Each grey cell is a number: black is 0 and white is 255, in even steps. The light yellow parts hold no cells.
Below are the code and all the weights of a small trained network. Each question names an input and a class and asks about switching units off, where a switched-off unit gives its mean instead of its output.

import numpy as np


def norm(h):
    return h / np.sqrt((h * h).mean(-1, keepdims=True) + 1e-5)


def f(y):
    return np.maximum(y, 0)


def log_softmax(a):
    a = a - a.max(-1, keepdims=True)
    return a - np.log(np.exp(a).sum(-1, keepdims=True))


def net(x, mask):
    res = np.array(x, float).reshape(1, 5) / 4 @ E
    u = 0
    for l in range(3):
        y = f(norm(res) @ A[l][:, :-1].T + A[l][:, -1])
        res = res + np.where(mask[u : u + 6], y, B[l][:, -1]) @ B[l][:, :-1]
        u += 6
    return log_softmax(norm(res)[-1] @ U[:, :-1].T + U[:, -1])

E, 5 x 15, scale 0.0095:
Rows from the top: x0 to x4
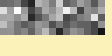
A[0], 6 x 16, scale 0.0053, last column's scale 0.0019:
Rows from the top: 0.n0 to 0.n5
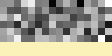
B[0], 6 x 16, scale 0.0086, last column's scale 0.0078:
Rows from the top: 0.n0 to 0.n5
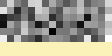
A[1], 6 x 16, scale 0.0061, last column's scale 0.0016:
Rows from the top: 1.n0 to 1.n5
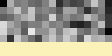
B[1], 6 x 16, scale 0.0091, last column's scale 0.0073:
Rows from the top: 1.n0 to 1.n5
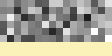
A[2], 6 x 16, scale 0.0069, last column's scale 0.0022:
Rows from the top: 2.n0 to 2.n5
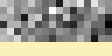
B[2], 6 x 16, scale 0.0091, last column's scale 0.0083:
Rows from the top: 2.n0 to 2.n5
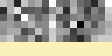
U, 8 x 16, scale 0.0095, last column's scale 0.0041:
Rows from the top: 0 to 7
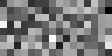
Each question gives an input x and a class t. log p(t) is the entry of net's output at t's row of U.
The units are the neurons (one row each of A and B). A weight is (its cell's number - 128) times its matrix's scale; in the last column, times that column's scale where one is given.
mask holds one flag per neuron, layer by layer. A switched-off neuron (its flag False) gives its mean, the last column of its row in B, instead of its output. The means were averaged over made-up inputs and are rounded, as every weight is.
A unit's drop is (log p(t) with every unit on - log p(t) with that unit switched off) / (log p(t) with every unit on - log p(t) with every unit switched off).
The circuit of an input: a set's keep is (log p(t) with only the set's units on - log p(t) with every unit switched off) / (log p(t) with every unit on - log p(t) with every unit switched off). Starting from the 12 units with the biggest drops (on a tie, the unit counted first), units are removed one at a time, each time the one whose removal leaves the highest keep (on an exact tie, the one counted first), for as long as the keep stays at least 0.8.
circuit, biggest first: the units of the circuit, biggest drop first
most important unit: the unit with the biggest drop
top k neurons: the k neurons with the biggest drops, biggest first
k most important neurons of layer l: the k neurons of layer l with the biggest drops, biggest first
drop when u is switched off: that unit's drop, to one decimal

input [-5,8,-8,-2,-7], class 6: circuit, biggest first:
(1.n4 1.n1)
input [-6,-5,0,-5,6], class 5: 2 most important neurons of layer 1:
(1.n0 1.n2)
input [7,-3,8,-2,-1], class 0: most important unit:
2.n0
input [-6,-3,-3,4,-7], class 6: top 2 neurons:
(0.n1 0.n3)
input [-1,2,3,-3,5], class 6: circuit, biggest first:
(2.n1 2.n5)
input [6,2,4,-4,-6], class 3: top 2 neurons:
(1.n5 0.n0)
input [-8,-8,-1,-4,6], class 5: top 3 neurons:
(0.n3 0.n2 1.n0)
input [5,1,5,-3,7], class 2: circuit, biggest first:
(0.n4 2.n0)
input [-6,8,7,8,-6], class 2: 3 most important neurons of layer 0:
(0.n2 0.n0 0.n3)
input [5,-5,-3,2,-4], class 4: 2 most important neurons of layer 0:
(0.n3 0.n5)
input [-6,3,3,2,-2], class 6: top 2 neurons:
(0.n3 1.n1)
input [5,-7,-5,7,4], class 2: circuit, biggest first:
(2.n0 0.n0)
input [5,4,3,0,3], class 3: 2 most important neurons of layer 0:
(0.n5 0.n0)
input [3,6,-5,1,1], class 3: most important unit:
0.n5
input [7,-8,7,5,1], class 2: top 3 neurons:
(0.n4 2.n0 0.n0)
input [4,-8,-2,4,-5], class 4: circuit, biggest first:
(2.n0 2.n5)
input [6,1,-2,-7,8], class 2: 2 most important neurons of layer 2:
(2.n0 2.n2)
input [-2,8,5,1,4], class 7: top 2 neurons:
(0.n2 1.n3)
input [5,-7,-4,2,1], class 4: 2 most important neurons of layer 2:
(2.n0 2.n5)
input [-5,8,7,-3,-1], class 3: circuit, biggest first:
(1.n5)
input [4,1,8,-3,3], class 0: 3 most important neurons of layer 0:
(0.n3 0.n5 0.n1)
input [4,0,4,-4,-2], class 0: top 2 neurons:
(2.n0 0.n0)
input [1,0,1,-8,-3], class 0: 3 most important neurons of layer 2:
(2.n1 2.n0 2.n5)
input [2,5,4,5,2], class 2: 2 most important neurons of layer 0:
(0.n2 0.n4)
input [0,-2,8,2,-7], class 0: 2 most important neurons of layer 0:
(0.n2 0.n0)
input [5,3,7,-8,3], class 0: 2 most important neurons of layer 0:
(0.n5 0.n3)
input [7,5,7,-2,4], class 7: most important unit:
0.n0
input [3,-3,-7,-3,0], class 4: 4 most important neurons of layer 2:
(2.n0 2.n5 2.n3 2.n4)
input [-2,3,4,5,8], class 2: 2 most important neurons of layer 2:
(2.n0 2.n2)
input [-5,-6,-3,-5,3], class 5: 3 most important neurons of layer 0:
(0.n3 0.n2 0.n4)
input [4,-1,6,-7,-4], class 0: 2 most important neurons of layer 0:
(0.n0 0.n2)
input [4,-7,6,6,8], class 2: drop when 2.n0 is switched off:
0.2
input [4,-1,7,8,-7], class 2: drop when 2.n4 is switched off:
0.0
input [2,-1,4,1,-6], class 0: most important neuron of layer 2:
(2.n0)
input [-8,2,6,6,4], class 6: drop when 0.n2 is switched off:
0.1
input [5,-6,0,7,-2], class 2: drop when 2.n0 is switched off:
0.1
